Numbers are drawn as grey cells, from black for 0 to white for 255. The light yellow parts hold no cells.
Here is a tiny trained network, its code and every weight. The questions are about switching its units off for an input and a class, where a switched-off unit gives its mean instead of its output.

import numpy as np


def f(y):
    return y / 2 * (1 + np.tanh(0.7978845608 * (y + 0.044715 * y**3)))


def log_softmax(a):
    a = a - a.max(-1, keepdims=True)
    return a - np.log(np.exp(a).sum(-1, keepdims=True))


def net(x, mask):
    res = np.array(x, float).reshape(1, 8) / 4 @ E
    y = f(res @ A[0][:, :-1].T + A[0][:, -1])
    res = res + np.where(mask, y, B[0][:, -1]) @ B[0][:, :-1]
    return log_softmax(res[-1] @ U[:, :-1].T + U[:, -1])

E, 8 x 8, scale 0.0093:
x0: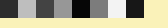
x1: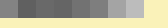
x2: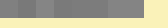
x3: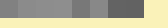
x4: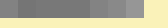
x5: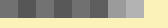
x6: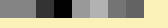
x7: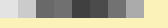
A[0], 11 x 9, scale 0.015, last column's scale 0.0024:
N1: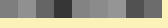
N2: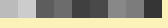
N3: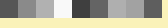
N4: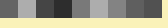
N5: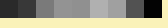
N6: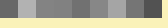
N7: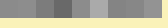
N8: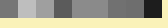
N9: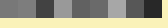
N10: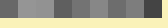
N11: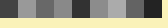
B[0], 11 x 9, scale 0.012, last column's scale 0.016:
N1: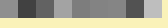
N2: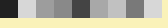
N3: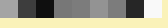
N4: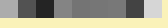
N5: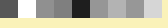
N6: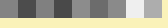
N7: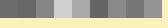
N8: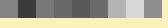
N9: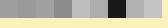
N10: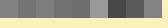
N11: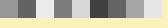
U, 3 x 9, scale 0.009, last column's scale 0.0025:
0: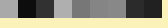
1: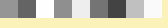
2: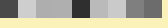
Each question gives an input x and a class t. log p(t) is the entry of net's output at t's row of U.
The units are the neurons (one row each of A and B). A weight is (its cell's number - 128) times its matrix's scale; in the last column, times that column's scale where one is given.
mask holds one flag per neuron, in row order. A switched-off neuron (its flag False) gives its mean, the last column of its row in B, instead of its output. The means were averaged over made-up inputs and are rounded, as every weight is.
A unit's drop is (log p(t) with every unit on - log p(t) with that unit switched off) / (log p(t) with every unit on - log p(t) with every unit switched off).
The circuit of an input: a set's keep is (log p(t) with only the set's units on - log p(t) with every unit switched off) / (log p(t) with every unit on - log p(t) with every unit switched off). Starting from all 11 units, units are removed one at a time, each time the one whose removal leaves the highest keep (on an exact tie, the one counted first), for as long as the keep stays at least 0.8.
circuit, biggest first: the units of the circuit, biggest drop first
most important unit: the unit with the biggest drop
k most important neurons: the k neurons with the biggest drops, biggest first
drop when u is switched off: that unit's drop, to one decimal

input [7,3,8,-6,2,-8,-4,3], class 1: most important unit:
N11
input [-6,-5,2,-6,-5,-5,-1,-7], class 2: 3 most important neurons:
N11, N5, N9
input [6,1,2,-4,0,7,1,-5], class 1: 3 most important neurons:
N11, N9, N2
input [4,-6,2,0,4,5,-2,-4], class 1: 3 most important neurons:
N11, N2, N9
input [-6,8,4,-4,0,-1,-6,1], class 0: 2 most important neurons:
N11, N9
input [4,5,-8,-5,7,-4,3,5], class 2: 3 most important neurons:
N2, N3, N4
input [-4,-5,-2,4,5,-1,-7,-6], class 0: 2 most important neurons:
N3, N2
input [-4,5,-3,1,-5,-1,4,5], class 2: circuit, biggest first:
N3, N11
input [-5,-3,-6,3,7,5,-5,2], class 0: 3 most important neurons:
N11, N9, N6
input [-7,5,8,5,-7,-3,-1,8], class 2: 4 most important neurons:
N11, N2, N9, N6
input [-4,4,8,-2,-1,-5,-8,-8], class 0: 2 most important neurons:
N3, N2
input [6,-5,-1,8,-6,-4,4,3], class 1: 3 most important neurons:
N11, N3, N9
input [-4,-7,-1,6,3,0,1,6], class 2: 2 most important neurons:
N11, N2
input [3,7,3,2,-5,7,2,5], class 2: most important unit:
N2
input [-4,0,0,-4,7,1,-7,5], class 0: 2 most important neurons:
N3, N5
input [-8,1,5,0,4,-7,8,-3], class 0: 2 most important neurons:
N11, N9
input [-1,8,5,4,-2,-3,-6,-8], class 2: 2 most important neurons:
N5, N4
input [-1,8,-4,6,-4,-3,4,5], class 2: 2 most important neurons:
N3, N2
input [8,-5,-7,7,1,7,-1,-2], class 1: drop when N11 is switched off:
1.1
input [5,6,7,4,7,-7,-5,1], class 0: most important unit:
N3
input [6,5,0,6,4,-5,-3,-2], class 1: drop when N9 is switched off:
0.1
